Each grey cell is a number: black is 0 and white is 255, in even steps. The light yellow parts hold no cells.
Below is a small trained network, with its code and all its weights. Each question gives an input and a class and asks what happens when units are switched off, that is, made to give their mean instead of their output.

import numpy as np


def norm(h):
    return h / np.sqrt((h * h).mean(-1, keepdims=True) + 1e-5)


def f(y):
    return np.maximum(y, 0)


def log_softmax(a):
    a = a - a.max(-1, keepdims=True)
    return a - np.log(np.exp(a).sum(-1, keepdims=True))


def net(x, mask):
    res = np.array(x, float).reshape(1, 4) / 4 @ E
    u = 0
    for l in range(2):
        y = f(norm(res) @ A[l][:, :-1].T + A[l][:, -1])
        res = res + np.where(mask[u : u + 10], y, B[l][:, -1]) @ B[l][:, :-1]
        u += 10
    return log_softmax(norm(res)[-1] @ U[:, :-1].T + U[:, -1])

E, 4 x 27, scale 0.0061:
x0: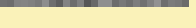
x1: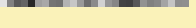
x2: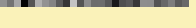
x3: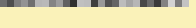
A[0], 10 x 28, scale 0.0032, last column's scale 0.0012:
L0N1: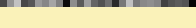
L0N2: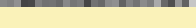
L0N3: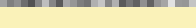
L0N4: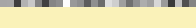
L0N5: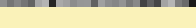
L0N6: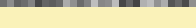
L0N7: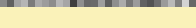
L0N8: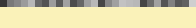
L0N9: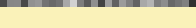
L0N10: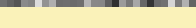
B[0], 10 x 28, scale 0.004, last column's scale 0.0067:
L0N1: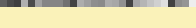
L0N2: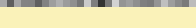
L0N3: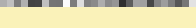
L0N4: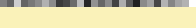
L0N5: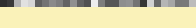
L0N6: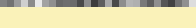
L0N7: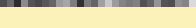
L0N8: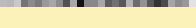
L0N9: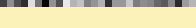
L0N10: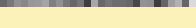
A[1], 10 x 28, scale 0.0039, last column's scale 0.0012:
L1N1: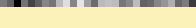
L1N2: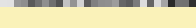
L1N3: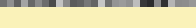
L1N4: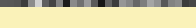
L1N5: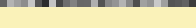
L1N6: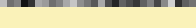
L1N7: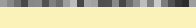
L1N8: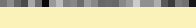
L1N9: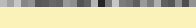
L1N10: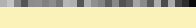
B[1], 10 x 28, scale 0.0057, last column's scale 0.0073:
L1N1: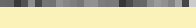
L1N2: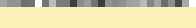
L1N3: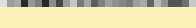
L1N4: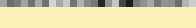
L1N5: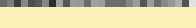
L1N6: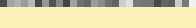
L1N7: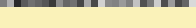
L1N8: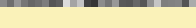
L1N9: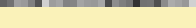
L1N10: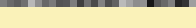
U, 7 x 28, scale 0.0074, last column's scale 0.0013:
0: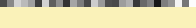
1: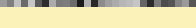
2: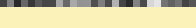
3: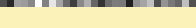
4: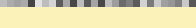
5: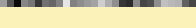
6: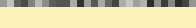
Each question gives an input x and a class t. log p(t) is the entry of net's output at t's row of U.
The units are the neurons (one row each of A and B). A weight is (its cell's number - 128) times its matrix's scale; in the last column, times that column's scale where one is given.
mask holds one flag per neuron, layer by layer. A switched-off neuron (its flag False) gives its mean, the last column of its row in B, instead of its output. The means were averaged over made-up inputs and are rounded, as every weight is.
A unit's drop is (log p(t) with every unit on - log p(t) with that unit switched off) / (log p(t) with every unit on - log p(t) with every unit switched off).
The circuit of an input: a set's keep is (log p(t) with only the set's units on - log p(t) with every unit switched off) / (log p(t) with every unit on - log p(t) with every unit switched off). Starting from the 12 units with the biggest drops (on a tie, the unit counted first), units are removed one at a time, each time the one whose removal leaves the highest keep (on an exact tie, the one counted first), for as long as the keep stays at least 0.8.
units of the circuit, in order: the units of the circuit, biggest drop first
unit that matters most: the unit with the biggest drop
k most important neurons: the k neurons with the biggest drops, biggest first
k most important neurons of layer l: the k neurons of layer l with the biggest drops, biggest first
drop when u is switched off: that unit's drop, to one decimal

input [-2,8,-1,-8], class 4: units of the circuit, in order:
L1N2
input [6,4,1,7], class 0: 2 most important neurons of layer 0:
L0N10; L0N1
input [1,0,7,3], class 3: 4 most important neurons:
L1N4; L0N1; L0N3; L0N8
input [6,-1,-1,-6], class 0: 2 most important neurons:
L0N4; L1N5
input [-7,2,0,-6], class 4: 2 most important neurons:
L0N4; L1N2
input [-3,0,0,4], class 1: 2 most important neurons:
L0N7; L0N4
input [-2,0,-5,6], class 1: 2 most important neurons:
L1N3; L0N3
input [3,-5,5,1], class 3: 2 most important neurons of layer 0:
L0N7; L0N3
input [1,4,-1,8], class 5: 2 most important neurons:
L0N7; L0N4
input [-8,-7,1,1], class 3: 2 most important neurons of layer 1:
L1N6; L1N7
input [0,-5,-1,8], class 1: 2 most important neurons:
L1N3; L0N7
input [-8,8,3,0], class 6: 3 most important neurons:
L0N4; L0N3; L1N2
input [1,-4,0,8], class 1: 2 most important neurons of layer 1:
L1N3; L1N2
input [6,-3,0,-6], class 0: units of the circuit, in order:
L1N9
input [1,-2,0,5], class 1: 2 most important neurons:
L0N7; L1N3
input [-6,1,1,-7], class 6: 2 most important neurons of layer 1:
L1N7; L1N2
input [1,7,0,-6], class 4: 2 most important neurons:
L1N2; L0N4
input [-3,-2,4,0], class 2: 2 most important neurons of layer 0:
L0N4; L0N9
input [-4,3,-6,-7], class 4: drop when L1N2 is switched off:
0.1
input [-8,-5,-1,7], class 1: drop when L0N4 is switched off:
0.1
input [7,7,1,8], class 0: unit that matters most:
L1N6
